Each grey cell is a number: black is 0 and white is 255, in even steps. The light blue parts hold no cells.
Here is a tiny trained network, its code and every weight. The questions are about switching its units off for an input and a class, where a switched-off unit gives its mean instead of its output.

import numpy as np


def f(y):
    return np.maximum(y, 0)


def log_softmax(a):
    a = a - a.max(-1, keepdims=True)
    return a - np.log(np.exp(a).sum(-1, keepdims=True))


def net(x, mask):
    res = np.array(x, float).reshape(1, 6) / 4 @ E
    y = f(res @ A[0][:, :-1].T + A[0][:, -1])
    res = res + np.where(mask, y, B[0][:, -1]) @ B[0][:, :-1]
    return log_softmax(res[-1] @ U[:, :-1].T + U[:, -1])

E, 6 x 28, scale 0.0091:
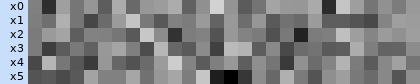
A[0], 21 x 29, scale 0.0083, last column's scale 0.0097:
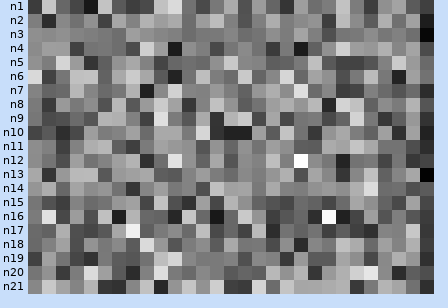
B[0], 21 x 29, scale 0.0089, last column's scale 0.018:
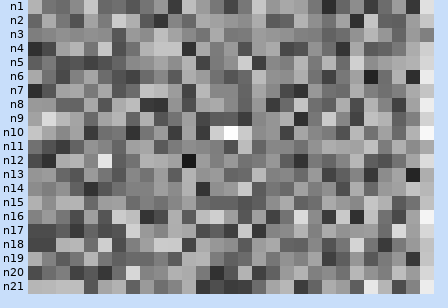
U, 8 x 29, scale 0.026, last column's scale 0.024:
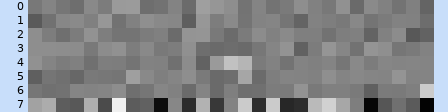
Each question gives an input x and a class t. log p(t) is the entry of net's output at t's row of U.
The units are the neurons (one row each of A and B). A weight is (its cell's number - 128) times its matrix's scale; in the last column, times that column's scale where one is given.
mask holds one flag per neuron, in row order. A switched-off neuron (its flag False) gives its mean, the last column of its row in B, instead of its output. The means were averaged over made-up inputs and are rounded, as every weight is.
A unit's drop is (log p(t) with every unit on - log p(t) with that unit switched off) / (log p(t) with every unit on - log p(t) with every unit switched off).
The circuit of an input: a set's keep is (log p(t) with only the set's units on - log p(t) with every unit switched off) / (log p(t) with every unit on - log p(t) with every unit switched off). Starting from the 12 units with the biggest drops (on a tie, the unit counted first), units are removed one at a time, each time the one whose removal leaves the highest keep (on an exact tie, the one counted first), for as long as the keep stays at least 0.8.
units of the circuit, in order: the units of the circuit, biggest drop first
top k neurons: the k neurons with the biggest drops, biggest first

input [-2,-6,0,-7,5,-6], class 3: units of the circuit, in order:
n21
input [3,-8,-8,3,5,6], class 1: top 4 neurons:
n12; n7; n17; n5
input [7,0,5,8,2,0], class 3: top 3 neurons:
n9; n15; n16
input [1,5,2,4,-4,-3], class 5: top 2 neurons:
n10; n5
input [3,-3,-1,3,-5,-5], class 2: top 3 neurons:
n10; n6; n13
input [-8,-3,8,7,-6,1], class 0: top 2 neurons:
n16; n12
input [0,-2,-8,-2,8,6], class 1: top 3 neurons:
n12; n7; n6
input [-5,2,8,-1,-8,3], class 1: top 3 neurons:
n4; n18; n1
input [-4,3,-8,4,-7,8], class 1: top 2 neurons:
n7; n12
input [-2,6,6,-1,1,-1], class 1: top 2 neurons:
n4; n18
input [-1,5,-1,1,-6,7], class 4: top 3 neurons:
n10; n1; n19
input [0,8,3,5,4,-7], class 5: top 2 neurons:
n10; n5
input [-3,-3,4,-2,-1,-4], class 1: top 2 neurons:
n10; n4
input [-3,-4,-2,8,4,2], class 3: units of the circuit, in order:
n9
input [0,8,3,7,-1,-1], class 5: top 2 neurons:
n17; n5
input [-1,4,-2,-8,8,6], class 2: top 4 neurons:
n1; n19; n9; n15
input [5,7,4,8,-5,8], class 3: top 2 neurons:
n9; n15
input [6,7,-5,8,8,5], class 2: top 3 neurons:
n1; n19; n21
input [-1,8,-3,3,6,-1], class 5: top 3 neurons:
n17; n5; n6
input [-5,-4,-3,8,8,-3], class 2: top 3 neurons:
n1; n21; n19
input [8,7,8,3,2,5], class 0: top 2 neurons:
n8; n2
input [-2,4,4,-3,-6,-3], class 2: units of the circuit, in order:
n6
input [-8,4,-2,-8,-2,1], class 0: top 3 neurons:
n16; n9; n15
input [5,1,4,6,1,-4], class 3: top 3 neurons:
n9; n16; n15
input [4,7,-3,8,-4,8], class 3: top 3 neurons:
n9; n15; n5
